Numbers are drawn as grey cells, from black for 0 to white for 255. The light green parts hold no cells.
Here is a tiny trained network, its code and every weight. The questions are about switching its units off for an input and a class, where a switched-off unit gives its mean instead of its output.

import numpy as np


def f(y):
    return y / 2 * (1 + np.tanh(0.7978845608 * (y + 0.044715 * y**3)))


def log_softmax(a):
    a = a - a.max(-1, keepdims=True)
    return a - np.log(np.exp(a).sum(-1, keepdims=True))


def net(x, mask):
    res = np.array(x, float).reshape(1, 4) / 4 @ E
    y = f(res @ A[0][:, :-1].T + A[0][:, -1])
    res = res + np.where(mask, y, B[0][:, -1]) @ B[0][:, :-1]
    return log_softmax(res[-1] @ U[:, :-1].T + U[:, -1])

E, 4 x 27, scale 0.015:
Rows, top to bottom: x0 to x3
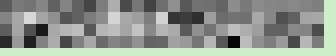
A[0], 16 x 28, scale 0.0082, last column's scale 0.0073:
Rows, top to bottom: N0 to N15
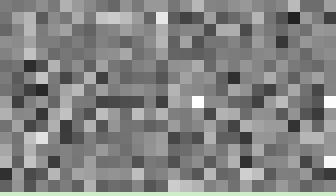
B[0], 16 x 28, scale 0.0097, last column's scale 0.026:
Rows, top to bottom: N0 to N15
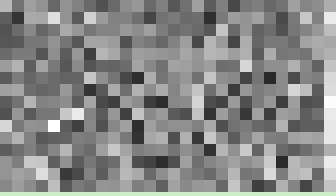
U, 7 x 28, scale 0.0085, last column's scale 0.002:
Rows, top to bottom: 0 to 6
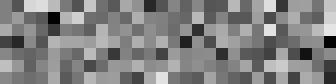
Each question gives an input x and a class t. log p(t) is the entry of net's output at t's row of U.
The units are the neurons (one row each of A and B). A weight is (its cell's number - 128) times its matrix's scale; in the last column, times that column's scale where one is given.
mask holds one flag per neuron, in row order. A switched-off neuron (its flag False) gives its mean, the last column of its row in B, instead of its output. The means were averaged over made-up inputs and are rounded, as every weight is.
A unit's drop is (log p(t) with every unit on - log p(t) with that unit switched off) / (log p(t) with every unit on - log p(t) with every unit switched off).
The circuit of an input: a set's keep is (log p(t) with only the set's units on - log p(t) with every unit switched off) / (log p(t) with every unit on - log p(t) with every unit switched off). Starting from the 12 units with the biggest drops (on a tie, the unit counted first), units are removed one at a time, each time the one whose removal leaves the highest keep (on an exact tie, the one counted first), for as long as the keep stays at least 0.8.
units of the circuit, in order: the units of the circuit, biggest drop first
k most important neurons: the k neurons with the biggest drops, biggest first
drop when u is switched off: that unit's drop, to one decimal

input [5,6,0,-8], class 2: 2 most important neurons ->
N13; N11
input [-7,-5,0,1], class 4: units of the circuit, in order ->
N13
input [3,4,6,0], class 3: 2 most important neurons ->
N13; N8
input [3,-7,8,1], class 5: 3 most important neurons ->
N14; N5; N15
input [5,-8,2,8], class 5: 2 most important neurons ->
N7; N14
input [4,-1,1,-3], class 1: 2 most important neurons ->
N1; N14
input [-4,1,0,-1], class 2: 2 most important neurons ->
N8; N1
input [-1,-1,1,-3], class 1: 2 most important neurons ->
N1; N14
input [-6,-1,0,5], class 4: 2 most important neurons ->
N7; N13
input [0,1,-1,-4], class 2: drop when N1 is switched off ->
0.2
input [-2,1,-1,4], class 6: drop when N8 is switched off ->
0.3
